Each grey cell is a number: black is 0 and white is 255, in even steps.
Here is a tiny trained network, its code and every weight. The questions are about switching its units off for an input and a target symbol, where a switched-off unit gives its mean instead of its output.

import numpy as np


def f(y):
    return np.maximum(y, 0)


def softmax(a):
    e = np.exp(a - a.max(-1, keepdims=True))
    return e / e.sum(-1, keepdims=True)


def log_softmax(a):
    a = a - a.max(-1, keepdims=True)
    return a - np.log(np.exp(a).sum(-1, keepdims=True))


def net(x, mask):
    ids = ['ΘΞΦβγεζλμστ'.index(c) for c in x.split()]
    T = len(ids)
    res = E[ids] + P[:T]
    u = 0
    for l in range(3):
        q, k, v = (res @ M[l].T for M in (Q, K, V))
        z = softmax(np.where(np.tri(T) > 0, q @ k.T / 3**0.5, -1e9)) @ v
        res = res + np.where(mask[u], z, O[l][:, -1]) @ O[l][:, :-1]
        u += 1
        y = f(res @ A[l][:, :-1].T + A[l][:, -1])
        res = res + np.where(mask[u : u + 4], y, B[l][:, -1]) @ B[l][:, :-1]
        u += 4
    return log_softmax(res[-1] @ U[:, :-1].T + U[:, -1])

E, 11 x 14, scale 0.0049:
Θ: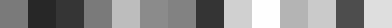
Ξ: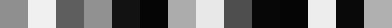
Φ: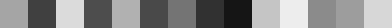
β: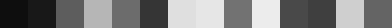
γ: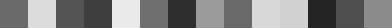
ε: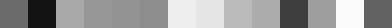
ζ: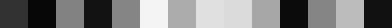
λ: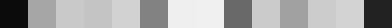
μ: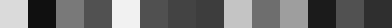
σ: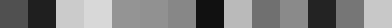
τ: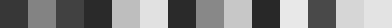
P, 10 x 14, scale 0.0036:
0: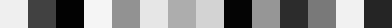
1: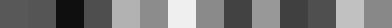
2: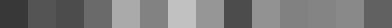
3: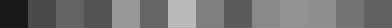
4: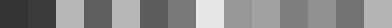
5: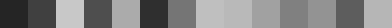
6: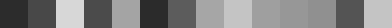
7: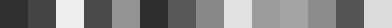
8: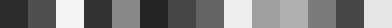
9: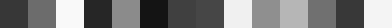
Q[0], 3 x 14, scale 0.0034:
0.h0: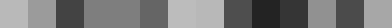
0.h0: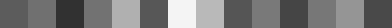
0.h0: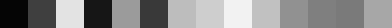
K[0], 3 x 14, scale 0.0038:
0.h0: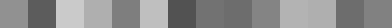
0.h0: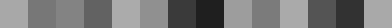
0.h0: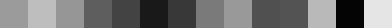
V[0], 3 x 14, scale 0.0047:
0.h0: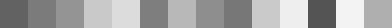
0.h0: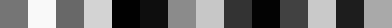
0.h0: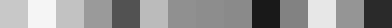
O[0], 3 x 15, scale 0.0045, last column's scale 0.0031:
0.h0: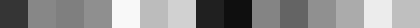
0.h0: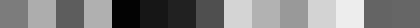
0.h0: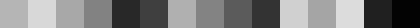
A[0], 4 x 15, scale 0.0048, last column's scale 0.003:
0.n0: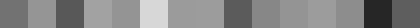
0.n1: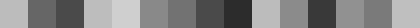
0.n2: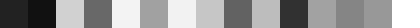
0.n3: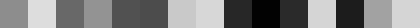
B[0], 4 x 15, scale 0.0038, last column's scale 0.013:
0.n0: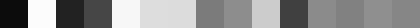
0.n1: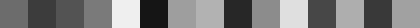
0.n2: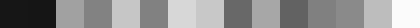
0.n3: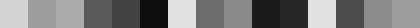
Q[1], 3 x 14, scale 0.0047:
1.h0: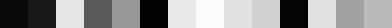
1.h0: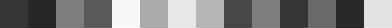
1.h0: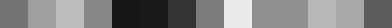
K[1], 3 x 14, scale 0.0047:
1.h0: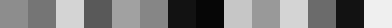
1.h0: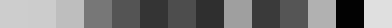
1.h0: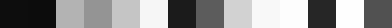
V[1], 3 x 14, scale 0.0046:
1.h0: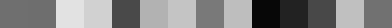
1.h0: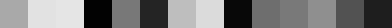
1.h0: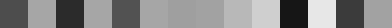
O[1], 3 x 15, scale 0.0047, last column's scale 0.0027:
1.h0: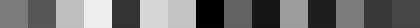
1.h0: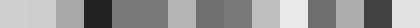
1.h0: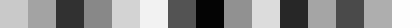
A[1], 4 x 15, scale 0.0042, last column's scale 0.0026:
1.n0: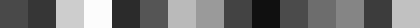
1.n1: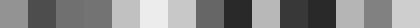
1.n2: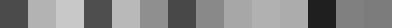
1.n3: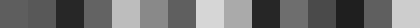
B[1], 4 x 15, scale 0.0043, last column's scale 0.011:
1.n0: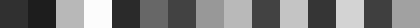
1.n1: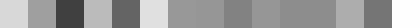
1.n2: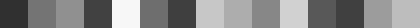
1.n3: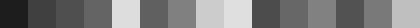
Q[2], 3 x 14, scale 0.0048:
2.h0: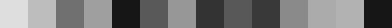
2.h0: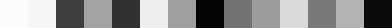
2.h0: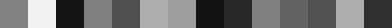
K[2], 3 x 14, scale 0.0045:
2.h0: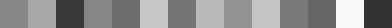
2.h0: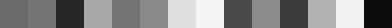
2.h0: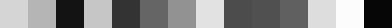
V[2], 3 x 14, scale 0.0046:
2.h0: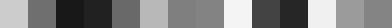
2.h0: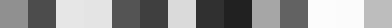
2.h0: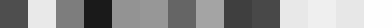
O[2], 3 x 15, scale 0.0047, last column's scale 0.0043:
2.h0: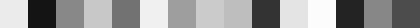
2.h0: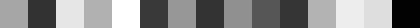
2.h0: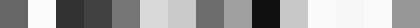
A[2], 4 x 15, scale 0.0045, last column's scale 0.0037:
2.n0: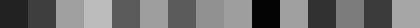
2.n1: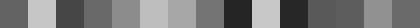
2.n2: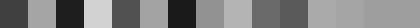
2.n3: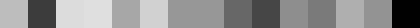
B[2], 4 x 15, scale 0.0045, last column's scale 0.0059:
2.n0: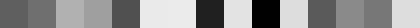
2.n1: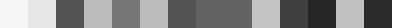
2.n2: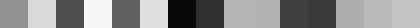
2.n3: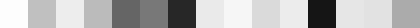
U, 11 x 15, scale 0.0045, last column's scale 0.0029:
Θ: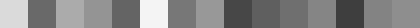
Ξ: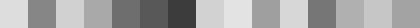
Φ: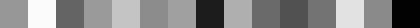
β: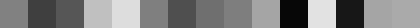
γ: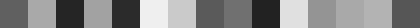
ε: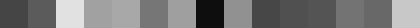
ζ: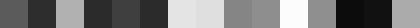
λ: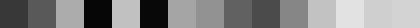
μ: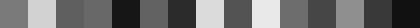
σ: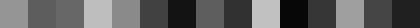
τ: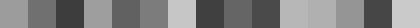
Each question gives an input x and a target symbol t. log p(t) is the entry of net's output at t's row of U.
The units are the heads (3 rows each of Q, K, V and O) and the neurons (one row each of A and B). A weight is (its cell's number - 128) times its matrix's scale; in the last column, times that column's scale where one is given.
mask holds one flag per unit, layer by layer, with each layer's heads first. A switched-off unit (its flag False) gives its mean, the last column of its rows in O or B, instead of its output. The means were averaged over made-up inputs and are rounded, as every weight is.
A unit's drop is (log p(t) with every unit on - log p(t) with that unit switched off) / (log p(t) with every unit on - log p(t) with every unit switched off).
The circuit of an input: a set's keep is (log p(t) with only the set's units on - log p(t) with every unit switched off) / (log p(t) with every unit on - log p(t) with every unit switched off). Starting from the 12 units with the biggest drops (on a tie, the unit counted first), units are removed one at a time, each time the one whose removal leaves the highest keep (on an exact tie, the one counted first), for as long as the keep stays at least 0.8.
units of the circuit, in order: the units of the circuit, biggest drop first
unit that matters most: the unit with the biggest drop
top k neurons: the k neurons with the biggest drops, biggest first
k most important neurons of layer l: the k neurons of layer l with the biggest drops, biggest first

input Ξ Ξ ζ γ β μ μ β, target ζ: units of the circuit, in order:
2.h0; 1.h0; 2.n1; 0.n2
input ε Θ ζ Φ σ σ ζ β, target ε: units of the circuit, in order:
1.h0; 2.n0; 2.h0; 1.n0
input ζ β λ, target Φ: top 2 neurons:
2.n1; 0.n0
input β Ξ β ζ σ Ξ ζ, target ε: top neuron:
2.n0
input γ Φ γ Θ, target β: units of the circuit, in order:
1.h0; 0.h0; 2.n0
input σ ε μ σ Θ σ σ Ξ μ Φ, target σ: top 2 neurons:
0.n3; 1.n3
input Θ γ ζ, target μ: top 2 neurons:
2.n1; 0.n1
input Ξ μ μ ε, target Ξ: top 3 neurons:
0.n3; 2.n3; 1.n1
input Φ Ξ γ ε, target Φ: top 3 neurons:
0.n3; 0.n1; 1.n3
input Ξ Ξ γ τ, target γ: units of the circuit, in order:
0.h0; 2.h0; 1.h0; 0.n2
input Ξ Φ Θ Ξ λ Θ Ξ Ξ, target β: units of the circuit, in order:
1.h0; 0.h0; 0.n1; 0.n3
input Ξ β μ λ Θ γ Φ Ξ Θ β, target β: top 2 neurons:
1.n1; 0.n1
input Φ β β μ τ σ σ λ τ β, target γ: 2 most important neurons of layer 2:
2.n0; 2.n2
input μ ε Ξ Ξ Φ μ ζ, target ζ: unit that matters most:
0.h0
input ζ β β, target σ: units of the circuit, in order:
2.h0; 2.n1; 0.h0
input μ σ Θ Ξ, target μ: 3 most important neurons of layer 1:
1.n3; 1.n2; 1.n0
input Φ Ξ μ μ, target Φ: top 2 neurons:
0.n3; 0.n1
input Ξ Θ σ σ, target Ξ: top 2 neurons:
0.n3; 2.n3
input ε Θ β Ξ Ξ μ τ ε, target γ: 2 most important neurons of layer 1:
1.n0; 1.n2
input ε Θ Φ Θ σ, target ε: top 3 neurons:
2.n0; 1.n0; 0.n1
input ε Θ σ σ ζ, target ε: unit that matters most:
1.h0
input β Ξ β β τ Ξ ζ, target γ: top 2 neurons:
1.n2; 2.n0
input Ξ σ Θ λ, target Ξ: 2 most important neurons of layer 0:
0.n3; 0.n1
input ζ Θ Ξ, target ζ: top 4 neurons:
0.n3; 0.n0; 1.n1; 2.n2
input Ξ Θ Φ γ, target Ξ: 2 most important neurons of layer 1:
1.n3; 1.n2
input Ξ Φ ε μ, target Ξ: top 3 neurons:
0.n3; 2.n3; 1.n3
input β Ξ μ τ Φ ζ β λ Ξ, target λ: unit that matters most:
1.n1
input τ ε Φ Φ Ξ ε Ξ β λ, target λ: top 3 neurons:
1.n1; 2.n1; 1.n2
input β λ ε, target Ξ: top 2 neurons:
2.n3; 1.n1
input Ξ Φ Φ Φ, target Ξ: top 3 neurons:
0.n3; 2.n3; 1.n3
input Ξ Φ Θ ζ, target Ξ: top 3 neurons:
0.n3; 2.n3; 1.n1
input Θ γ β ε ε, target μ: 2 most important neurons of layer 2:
2.n1; 2.n0
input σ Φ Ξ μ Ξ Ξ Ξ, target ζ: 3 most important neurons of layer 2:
2.n1; 2.n0; 2.n3
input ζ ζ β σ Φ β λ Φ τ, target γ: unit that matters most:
2.h0
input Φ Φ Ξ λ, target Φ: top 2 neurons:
0.n1; 0.n3
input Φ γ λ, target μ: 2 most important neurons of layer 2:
2.n1; 2.n0
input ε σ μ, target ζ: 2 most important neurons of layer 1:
1.n3; 1.n1
